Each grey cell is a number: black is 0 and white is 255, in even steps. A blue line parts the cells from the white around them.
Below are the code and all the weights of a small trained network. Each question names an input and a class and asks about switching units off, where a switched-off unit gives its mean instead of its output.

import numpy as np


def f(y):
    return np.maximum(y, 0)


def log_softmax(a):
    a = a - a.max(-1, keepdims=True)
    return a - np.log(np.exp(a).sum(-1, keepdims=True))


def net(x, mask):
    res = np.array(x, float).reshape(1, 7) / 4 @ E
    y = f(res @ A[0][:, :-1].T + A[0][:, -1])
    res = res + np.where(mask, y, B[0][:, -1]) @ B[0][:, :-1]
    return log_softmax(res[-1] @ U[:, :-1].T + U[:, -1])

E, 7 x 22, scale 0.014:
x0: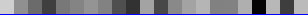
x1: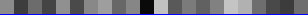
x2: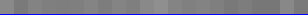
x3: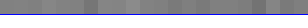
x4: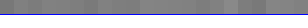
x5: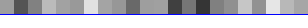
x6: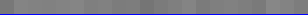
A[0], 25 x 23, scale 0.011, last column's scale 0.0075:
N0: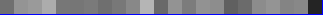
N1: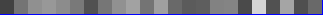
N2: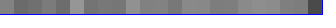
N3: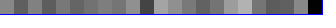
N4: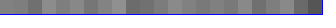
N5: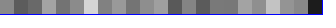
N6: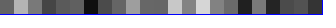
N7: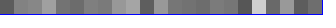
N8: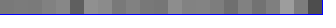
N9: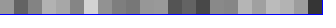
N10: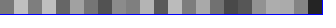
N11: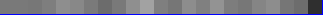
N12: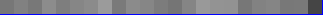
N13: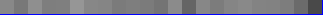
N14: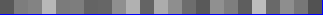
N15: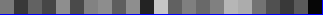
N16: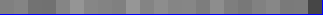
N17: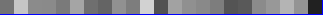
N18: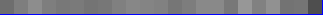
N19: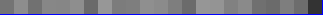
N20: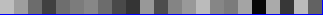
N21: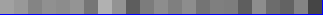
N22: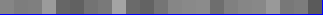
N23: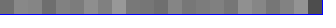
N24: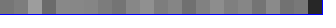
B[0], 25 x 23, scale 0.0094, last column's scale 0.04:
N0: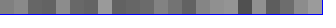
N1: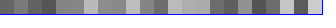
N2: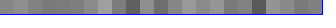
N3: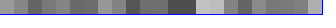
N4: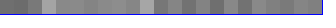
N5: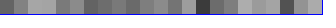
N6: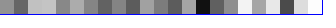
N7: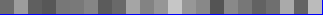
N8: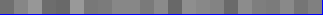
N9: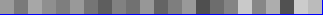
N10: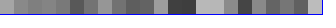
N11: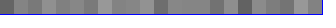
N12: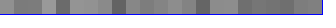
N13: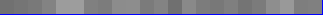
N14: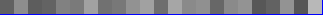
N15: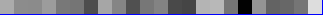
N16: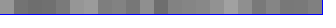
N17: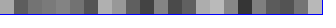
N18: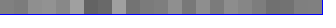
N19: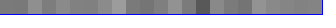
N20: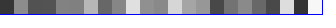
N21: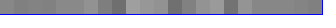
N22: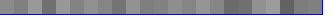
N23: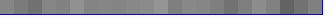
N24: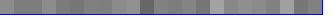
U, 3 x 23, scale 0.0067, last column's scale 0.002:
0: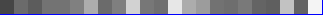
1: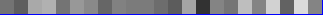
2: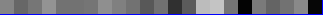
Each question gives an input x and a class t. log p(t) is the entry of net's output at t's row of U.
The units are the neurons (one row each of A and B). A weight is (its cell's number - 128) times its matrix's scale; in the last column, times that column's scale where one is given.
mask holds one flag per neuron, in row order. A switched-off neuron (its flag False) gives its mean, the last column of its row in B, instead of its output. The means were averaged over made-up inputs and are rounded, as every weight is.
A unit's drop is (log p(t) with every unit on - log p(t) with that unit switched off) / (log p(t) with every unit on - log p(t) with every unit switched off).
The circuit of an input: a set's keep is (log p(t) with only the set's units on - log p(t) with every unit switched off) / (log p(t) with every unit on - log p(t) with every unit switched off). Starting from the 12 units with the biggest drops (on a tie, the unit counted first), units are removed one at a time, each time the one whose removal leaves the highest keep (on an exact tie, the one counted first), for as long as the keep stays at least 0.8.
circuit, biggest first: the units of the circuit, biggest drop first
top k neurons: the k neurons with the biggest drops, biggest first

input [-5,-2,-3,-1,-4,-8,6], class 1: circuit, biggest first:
(N6)
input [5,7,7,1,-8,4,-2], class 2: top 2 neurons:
(N15 N6)
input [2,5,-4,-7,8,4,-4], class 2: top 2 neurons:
(N6 N15)
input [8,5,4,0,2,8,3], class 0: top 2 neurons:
(N20 N6)
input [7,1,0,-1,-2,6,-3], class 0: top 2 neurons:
(N20 N6)
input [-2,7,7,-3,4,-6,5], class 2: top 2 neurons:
(N15 N3)
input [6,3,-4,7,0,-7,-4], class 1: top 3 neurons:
(N6 N1 N7)
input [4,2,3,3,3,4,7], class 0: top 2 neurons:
(N6 N20)
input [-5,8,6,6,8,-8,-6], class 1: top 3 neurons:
(N6 N10 N17)
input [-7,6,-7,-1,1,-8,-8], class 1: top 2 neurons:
(N6 N20)
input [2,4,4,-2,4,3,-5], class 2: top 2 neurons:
(N6 N15)
